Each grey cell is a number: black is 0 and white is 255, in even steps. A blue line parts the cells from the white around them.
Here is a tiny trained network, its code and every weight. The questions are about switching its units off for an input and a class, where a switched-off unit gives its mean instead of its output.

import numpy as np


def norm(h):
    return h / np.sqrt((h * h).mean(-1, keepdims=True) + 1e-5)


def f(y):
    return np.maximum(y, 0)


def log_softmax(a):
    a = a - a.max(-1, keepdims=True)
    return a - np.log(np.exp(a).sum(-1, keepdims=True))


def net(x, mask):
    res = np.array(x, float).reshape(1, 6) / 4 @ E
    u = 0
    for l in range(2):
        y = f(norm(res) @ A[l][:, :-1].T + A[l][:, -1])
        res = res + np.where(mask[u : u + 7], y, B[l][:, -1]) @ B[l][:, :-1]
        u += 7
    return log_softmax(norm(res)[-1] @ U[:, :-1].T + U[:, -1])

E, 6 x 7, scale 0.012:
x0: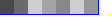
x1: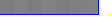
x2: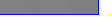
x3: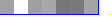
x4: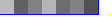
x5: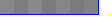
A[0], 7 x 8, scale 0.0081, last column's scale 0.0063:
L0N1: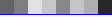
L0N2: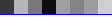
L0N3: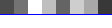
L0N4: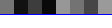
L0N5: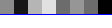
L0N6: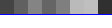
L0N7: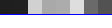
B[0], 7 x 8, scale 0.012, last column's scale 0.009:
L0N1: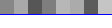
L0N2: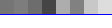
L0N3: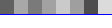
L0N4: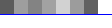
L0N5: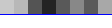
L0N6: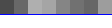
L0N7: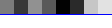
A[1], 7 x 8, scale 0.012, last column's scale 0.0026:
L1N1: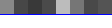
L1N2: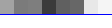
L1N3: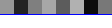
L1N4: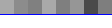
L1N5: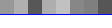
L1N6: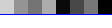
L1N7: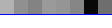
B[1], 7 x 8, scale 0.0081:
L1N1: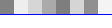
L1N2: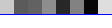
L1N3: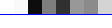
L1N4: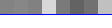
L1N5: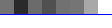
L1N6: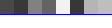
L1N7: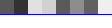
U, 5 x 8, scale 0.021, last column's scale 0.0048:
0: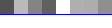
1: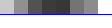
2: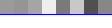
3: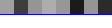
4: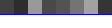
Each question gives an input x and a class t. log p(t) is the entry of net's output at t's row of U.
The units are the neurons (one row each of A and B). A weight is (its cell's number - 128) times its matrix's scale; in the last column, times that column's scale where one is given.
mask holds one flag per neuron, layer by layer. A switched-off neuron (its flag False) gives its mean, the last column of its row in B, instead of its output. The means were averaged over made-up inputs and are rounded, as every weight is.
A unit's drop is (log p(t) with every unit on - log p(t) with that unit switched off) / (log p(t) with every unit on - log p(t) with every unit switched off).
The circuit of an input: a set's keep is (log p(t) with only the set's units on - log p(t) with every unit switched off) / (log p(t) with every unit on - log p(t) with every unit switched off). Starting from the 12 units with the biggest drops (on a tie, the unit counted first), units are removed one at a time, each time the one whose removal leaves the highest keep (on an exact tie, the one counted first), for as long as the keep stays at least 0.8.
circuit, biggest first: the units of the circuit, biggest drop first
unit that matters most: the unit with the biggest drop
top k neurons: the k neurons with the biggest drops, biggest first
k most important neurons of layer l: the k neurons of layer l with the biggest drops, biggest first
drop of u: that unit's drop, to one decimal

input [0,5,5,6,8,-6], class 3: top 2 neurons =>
(L1N6; L0N4)
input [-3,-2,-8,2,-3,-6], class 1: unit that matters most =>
L1N2
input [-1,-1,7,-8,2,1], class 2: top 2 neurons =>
(L0N4; L0N2)
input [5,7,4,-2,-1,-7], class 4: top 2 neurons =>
(L0N7; L0N6)
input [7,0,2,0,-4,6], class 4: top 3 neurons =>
(L0N7; L0N4; L1N1)
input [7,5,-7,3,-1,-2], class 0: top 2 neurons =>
(L0N3; L0N1)
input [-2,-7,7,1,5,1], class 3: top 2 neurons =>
(L0N4; L1N6)
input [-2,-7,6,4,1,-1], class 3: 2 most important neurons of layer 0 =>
(L0N2; L0N4)
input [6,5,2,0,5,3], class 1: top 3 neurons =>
(L0N7; L0N4; L1N3)
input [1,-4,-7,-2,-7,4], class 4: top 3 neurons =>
(L0N3; L1N2; L0N1)
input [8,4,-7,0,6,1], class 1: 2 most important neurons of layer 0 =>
(L0N7; L0N4)
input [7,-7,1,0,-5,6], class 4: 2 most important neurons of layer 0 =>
(L0N7; L0N4)
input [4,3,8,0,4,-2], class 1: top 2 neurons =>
(L0N7; L0N4)
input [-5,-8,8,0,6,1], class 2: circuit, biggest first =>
(L1N1)
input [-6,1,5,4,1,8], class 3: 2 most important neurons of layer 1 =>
(L1N6; L1N3)
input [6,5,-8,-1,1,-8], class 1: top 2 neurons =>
(L0N7; L0N5)
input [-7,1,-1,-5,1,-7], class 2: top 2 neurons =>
(L0N2; L1N7)
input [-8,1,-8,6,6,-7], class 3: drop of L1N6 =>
0.1
